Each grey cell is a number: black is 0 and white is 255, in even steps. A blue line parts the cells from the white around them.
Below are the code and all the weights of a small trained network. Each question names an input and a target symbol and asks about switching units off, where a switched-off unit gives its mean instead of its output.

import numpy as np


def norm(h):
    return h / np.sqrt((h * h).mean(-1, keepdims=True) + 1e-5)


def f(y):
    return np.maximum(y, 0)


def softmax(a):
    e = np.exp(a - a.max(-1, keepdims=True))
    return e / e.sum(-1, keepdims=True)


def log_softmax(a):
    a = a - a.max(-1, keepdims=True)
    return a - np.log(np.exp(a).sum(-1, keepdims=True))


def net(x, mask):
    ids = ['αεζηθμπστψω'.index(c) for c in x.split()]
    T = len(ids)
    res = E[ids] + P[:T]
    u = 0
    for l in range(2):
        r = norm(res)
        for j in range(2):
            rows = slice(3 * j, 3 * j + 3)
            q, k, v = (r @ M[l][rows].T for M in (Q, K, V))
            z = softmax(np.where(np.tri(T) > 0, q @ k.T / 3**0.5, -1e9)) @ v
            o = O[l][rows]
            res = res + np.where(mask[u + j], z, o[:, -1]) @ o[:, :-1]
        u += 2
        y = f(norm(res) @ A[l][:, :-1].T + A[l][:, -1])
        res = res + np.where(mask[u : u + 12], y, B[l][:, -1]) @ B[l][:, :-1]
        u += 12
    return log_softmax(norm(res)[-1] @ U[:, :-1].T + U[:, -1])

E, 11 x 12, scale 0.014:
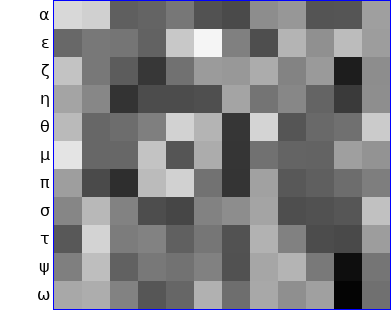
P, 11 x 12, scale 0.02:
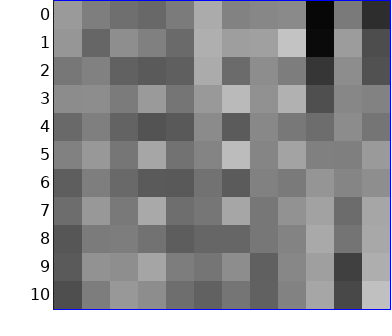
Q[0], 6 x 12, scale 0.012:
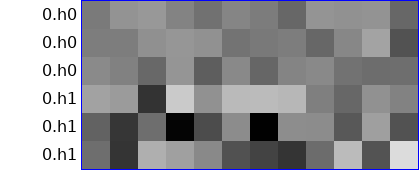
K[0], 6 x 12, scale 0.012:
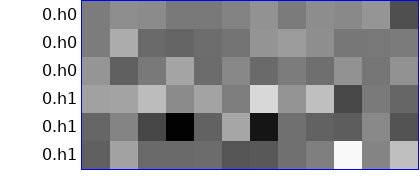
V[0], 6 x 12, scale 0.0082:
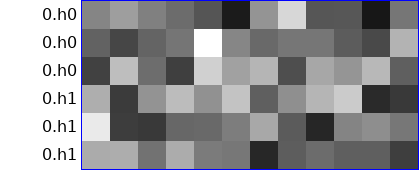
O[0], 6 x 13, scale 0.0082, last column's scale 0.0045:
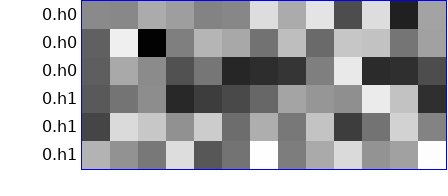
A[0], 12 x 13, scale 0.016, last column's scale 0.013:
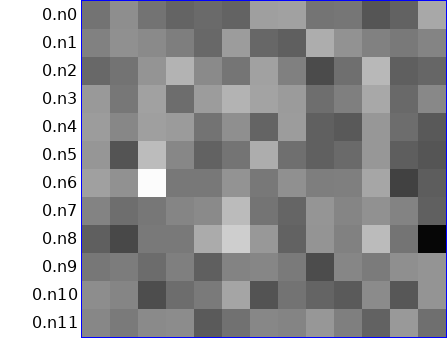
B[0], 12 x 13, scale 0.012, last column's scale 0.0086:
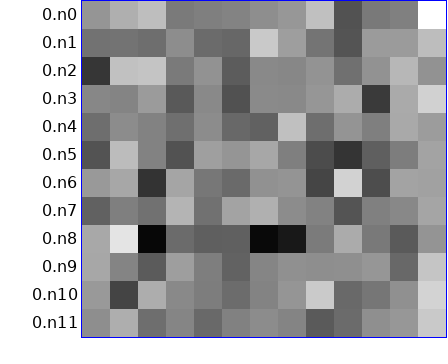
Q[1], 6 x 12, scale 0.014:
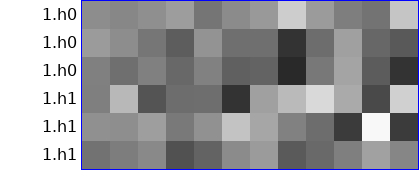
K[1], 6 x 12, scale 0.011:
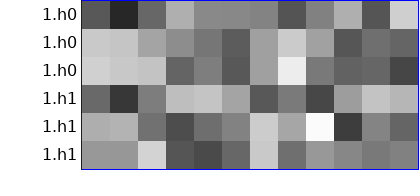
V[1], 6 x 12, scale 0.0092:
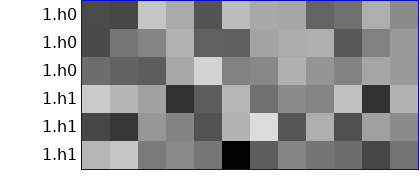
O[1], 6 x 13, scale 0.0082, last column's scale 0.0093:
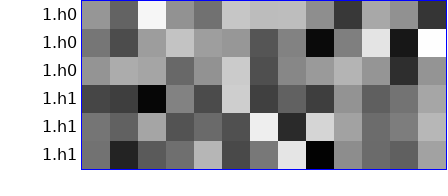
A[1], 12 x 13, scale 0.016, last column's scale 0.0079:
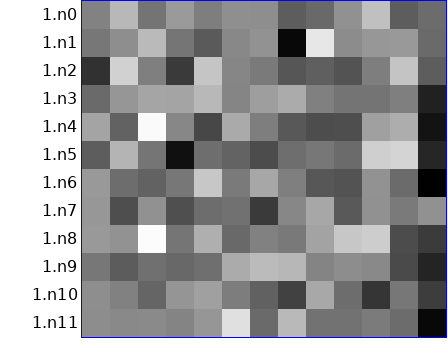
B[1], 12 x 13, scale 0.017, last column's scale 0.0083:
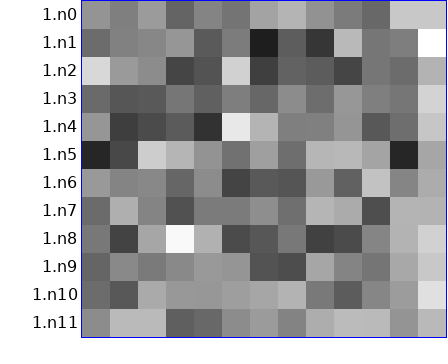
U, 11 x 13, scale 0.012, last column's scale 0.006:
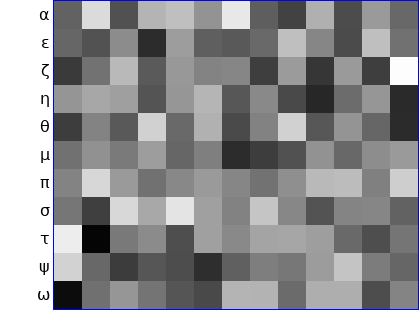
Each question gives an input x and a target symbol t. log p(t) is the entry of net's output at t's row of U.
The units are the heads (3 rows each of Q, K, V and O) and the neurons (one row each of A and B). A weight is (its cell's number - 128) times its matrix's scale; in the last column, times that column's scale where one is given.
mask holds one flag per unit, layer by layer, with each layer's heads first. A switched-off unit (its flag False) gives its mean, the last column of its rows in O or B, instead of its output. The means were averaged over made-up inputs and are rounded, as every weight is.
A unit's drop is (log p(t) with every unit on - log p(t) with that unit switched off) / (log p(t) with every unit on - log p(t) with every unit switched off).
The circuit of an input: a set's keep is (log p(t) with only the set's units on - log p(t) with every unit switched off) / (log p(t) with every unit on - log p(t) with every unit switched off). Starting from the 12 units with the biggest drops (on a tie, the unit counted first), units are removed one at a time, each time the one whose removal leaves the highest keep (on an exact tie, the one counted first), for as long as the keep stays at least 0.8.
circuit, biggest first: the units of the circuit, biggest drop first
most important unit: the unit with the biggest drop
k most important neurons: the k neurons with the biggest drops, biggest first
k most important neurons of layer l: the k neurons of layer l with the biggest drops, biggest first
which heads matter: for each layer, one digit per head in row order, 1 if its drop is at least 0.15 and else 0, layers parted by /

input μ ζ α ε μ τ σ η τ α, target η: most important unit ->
0.n8
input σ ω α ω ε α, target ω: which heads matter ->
01 / 00
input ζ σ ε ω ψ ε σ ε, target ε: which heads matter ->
11 / 00
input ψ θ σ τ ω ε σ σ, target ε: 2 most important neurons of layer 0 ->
[0.n8, 0.n10]
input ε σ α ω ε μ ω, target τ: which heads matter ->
10 / 10
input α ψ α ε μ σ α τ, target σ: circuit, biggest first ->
[0.h1, 1.n10]
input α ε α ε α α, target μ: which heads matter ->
10 / 01
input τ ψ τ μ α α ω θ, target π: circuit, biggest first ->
[1.n11, 1.h0]
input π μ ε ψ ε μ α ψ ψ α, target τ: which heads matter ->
10 / 10
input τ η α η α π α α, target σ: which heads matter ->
00 / 00
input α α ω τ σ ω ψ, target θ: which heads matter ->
10 / 00
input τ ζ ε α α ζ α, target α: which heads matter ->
01 / 00
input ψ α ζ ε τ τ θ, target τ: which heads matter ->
01 / 10
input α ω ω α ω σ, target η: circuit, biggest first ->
[0.n5, 0.h0, 1.n2, 0.n2]
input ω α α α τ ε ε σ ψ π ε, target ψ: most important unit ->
0.h1
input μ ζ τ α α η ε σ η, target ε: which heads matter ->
01 / 00
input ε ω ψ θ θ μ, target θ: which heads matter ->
11 / 11
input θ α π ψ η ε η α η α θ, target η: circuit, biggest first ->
[1.n2, 0.h1]
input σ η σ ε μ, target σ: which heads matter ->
01 / 10
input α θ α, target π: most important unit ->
0.n3
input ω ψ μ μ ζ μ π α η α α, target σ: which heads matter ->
00 / 11
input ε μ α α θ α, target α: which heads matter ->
01 / 10
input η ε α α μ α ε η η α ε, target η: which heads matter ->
01 / 00
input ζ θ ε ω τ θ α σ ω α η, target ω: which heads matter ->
01 / 00
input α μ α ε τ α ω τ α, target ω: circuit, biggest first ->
[1.n5, 0.h1]
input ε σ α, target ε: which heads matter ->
00 / 00
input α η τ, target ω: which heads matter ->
10 / 10
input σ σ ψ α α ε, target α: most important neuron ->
[0.n8]
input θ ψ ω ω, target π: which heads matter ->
00 / 01
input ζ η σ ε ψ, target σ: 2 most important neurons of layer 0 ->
[0.n8, 0.n7]
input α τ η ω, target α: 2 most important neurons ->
[0.n6, 0.n3]
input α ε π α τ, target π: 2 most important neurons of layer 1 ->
[1.n2, 1.n5]
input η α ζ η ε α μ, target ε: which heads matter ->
01 / 10
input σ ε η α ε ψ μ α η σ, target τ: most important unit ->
0.h0
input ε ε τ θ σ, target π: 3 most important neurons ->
[0.n1, 1.n11, 0.n0]
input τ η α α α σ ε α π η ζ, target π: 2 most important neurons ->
[0.n8, 1.n2]
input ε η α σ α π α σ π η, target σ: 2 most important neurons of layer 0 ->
[0.n10, 0.n1]
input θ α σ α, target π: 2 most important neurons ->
[0.n3, 1.n11]
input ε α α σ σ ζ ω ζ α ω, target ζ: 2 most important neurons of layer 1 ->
[1.n5, 1.n2]
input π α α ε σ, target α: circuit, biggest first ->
[0.h1]
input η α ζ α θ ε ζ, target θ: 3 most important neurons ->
[0.n8, 1.n5, 0.n3]
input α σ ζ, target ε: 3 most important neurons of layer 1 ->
[1.n9, 1.n6, 1.n1]
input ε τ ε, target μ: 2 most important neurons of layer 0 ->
[0.n10, 0.n1]
